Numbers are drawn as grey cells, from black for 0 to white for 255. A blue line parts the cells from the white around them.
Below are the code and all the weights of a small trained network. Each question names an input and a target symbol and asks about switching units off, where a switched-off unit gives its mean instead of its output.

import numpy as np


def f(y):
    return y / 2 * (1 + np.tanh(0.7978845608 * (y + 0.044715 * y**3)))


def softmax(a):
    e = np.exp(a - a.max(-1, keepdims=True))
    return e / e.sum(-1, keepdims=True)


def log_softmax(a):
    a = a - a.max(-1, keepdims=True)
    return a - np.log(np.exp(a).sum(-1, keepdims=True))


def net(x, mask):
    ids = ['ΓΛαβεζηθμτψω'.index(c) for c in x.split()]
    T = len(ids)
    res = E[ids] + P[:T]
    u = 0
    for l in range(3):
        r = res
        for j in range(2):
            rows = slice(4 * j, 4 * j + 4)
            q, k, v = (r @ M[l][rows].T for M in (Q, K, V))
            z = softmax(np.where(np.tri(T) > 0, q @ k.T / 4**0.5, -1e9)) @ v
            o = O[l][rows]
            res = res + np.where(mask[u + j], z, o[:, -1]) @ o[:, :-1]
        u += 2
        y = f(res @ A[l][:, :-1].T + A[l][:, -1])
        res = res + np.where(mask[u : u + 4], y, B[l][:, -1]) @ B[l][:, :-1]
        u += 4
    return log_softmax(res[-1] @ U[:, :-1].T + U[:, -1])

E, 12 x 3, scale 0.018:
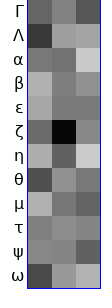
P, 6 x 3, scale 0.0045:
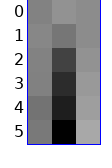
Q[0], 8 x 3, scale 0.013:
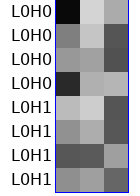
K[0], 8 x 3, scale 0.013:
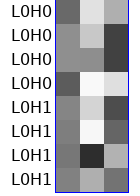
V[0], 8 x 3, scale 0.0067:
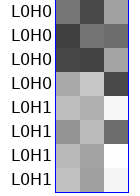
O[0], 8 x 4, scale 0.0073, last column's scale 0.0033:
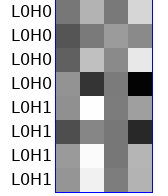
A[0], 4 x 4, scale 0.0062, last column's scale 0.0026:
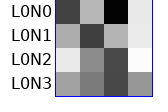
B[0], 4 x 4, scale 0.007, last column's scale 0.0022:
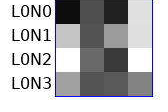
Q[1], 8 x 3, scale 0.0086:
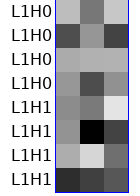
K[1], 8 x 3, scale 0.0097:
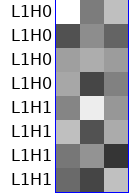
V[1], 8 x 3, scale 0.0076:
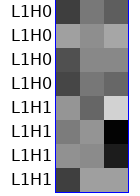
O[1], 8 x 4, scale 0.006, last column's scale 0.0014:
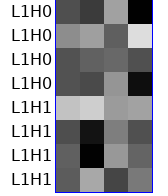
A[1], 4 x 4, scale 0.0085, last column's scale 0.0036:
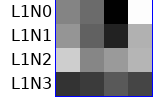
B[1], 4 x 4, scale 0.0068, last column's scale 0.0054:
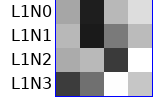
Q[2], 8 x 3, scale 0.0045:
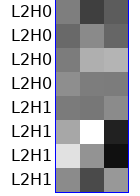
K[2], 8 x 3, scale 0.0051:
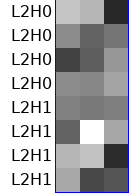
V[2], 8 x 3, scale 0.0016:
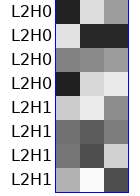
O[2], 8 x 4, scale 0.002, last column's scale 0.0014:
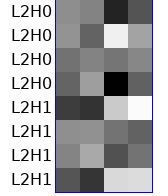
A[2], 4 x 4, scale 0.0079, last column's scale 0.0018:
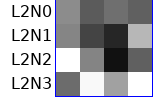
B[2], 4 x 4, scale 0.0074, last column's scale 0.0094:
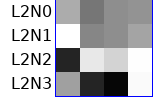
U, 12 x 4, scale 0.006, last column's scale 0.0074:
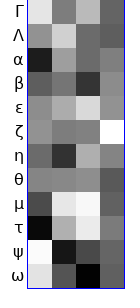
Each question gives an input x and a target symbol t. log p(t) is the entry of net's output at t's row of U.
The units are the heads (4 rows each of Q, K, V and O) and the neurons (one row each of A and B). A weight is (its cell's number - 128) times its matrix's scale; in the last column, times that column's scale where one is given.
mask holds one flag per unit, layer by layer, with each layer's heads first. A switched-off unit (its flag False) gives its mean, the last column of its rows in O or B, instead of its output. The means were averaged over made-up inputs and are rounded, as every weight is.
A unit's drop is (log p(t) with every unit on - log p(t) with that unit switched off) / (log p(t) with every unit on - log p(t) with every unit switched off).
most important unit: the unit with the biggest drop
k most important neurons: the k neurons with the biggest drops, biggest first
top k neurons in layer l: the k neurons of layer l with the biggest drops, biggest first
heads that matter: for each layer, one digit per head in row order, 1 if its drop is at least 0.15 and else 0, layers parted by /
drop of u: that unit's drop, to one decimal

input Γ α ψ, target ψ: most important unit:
L2N2
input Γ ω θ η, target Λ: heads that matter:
01 / 10 / 00
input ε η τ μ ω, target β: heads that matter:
01 / 00 / 00
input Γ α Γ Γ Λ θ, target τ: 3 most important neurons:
(L0N0, L1N3, L2N3)
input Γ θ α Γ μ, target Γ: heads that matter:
10 / 00 / 00
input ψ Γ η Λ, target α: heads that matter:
01 / 11 / 00
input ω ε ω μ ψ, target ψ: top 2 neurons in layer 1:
(L1N1, L1N0)
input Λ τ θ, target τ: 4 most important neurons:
(L1N3, L2N3, L0N0, L0N2)
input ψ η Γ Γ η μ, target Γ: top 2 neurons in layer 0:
(L0N2, L0N3)
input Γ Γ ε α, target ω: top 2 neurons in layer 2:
(L2N3, L2N2)
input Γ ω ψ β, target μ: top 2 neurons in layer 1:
(L1N2, L1N3)
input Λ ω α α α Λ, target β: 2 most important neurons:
(L2N3, L2N2)
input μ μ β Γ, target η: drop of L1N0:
0.0
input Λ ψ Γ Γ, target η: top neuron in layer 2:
(L2N2)
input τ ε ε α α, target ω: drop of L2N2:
0.2
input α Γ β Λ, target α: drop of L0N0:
0.4
